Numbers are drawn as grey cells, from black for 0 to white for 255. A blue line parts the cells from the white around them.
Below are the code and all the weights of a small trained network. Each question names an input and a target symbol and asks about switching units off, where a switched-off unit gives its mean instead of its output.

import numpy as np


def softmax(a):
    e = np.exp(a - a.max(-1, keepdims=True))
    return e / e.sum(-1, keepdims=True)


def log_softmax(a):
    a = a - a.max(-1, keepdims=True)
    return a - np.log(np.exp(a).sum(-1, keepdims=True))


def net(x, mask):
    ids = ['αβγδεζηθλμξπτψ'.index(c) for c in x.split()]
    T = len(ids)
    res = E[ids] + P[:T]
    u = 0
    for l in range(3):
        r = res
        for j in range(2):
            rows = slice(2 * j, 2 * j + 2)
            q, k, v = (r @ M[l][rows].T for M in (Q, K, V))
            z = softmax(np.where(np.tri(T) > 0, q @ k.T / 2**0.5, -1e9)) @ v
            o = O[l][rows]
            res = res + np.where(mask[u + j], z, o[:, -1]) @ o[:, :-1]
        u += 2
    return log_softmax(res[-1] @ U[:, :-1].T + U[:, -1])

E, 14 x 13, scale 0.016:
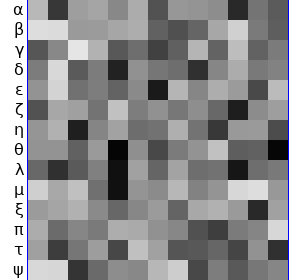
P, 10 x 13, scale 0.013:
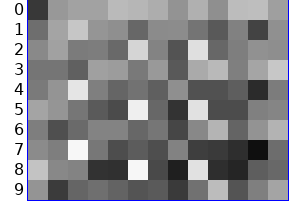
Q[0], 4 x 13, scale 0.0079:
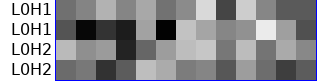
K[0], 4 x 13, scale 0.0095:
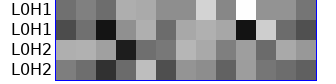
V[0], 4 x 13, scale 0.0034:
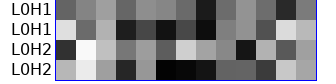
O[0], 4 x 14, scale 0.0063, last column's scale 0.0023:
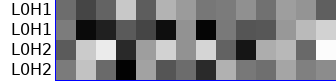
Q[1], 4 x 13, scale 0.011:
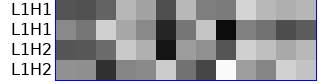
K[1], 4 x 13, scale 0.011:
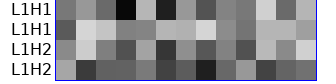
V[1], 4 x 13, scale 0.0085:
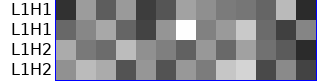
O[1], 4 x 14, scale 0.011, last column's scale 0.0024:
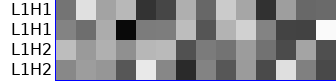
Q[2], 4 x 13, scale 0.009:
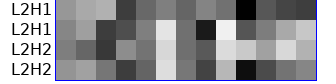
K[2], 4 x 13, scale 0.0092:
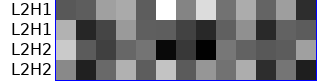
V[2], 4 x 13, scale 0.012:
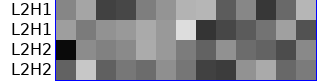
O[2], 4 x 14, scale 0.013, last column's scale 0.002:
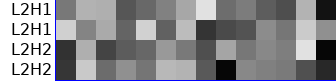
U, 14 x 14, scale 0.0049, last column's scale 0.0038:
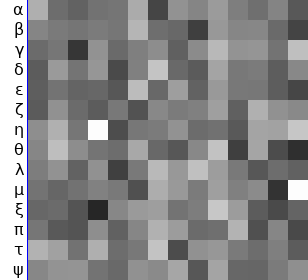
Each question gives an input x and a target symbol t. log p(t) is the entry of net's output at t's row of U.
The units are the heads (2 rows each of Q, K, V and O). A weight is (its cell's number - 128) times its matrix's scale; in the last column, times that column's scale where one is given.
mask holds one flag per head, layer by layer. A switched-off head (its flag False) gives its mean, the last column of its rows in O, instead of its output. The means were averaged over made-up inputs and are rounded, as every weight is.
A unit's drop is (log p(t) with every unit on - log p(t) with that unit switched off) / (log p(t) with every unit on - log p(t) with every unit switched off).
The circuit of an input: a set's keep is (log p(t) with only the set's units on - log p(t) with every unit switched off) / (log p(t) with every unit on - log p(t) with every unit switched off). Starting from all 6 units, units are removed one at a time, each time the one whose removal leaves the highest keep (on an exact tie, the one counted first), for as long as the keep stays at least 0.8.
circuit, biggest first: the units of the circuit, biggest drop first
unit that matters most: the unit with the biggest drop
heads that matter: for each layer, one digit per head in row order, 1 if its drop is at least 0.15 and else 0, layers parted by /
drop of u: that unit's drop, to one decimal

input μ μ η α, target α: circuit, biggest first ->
L2H2, L1H2
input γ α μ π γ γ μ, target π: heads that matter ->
00 / 11 / 00
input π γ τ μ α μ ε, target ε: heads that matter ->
00 / 10 / 10
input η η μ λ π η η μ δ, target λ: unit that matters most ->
L2H1
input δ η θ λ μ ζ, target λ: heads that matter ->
01 / 10 / 10
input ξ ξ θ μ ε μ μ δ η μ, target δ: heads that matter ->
10 / 00 / 01
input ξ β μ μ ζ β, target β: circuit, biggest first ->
L1H1, L2H2
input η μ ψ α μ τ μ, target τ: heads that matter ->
11 / 00 / 10
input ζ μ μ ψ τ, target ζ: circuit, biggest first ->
L2H2, L1H2, L0H1
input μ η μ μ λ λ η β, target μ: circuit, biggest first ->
L2H2, L1H2
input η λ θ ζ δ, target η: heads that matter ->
00 / 10 / 00
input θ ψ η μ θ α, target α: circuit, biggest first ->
L2H2, L1H1
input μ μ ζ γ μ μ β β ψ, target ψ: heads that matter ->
00 / 00 / 10
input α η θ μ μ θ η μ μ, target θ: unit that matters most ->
L1H2
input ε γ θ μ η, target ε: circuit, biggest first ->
L2H1, L0H1, L1H1
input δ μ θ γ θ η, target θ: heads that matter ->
00 / 11 / 00
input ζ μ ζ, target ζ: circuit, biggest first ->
L1H2, L2H2
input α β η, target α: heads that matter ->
00 / 01 / 01
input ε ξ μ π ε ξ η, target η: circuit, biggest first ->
L1H1, L0H2
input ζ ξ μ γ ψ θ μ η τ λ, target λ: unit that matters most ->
L0H1
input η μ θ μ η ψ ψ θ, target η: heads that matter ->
10 / 10 / 00
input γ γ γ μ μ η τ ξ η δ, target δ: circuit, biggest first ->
L2H2, L0H1, L0H2, L1H2
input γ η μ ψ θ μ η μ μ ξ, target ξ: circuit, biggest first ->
L1H1, L0H1
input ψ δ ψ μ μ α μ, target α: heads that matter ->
01 / 10 / 01
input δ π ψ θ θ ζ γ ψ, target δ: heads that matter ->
00 / 00 / 01
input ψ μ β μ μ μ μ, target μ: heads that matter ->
00 / 00 / 01
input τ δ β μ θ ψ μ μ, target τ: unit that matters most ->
L2H1
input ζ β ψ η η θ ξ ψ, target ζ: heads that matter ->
00 / 01 / 01
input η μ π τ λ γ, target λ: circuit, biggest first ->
L2H1, L1H2, L1H1
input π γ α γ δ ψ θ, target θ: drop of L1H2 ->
0.6
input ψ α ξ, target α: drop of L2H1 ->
0.0
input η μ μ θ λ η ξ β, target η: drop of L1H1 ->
0.9
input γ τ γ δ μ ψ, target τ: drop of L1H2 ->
0.1
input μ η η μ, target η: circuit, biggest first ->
L1H1
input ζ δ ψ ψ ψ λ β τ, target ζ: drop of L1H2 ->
0.3
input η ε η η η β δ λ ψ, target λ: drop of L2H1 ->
0.2
